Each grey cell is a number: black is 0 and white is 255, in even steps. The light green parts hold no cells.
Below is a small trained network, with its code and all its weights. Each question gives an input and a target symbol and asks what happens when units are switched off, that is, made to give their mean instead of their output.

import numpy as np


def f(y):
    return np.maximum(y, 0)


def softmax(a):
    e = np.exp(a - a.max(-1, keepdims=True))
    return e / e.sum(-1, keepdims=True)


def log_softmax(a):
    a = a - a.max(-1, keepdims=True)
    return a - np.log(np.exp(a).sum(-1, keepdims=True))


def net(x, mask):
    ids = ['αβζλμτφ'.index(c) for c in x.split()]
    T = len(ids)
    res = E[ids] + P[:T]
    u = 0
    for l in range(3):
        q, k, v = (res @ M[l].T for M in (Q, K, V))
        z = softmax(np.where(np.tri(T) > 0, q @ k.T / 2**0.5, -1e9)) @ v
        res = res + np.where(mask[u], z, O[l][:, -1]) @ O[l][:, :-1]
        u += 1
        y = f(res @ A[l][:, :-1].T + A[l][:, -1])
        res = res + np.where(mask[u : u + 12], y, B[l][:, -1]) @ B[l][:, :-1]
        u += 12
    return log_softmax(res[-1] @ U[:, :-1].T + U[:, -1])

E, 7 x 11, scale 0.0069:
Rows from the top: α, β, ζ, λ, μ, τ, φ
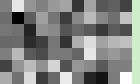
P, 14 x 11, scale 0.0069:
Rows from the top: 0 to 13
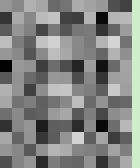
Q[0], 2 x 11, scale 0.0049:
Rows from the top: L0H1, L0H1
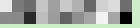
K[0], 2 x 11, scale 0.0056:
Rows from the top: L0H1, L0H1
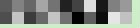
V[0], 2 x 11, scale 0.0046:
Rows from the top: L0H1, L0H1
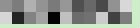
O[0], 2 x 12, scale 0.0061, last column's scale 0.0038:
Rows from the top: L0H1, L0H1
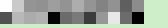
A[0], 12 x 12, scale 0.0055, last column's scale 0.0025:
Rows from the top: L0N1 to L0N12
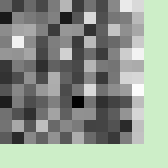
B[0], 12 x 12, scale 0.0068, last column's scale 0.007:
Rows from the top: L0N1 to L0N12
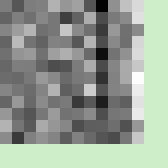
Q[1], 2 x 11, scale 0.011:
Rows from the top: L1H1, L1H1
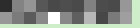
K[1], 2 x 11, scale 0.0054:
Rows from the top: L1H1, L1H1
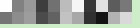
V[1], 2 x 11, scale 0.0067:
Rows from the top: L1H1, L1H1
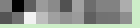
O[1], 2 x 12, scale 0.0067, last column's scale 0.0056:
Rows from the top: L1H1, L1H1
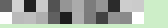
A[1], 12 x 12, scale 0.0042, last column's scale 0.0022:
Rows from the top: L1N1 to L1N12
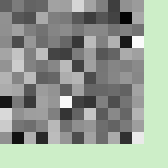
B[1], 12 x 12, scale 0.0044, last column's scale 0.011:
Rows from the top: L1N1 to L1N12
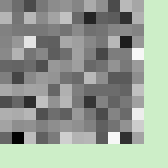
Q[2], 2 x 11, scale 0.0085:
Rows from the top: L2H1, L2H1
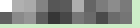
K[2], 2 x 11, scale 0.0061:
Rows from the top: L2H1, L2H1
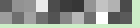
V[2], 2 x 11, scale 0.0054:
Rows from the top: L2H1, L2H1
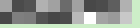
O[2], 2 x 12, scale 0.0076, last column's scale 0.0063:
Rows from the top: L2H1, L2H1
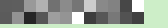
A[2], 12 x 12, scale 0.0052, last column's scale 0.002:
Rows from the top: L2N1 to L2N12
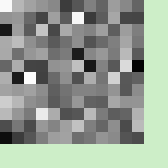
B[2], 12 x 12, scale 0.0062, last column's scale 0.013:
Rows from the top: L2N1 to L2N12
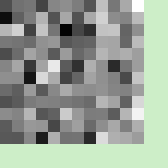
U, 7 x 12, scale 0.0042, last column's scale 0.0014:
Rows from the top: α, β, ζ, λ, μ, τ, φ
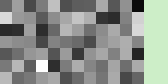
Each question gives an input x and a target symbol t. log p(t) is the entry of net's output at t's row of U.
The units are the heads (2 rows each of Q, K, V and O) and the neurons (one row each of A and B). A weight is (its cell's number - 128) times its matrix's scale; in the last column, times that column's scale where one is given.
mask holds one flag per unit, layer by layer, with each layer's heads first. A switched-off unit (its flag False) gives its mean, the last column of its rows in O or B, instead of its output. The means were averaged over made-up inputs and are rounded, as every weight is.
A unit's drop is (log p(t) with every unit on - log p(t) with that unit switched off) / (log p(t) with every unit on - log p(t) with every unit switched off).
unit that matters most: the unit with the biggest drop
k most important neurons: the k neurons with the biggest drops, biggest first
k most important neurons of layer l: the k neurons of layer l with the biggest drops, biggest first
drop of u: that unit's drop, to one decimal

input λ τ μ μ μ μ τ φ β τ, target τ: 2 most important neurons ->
(L2N2 L0N1)
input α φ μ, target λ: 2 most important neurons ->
(L2N1 L0N1)
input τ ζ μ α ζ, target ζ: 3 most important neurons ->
(L2N12 L0N5 L1N9)
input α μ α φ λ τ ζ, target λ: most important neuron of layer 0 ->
(L0N1)
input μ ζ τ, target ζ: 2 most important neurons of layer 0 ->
(L0N2 L0N9)
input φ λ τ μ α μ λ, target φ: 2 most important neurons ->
(L2N7 L1N12)
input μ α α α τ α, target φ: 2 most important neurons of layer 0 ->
(L0N2 L0N7)
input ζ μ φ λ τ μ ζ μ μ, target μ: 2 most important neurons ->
(L1N2 L0N11)
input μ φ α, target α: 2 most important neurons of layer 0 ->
(L0N1 L0N7)
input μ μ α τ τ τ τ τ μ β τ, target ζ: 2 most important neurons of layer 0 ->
(L0N8 L0N7)
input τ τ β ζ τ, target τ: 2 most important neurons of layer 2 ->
(L2N3 L2N1)
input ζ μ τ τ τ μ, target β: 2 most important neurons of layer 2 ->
(L2N2 L2N9)
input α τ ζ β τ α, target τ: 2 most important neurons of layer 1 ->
(L1N9 L1N5)
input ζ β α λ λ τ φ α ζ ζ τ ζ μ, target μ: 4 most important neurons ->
(L1N2 L0N11 L2N5 L0N1)
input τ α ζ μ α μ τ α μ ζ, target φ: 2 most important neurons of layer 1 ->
(L1N12 L1N5)
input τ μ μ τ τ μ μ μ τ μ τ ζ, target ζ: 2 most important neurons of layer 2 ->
(L2N12 L2N7)
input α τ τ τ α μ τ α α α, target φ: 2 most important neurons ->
(L2N7 L1N12)
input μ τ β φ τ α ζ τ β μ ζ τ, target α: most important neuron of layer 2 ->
(L2N6)
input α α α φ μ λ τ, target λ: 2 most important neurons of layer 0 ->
(L0N1 L0N4)
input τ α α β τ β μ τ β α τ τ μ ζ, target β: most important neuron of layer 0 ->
(L0N12)
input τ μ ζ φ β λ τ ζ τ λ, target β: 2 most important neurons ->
(L2N2 L0N9)
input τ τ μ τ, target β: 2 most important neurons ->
(L0N7 L0N9)
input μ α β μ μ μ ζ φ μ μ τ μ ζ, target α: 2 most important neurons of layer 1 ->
(L1N12 L1N4)
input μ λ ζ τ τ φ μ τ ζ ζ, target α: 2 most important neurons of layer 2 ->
(L2N6 L2N2)
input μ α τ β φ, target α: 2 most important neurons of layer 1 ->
(L1N12 L1N4)
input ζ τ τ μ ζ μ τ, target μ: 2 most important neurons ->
(L0N2 L1N2)
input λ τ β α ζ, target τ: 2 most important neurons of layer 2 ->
(L2N3 L2N1)
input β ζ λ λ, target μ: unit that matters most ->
L0N9
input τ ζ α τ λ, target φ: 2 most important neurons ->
(L0N5 L2N7)
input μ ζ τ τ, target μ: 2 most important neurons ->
(L0N9 L1N2)
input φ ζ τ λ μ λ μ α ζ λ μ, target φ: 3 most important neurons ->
(L2N7 L1N12 L0N3)
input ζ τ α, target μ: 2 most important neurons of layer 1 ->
(L1N2 L1N9)
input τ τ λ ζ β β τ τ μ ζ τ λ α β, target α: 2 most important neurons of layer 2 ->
(L2N3 L2N12)
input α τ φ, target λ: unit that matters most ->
L2H1
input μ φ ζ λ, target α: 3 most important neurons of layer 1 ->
(L1N12 L1N4 L1N2)
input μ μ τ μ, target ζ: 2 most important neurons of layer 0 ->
(L0N6 L0N2)
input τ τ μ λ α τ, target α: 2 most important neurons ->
(L0N4 L0N9)
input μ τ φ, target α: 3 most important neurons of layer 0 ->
(L0N1 L0N7 L0N12)
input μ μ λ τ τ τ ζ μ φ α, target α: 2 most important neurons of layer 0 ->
(L0N1 L0N12)
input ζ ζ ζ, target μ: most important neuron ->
(L0N11)
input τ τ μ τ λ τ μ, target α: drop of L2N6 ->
0.2
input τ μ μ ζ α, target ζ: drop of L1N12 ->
0.1
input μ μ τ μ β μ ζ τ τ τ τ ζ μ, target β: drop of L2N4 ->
0.1
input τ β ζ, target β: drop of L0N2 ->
0.0
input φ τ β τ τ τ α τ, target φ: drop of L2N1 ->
-0.1
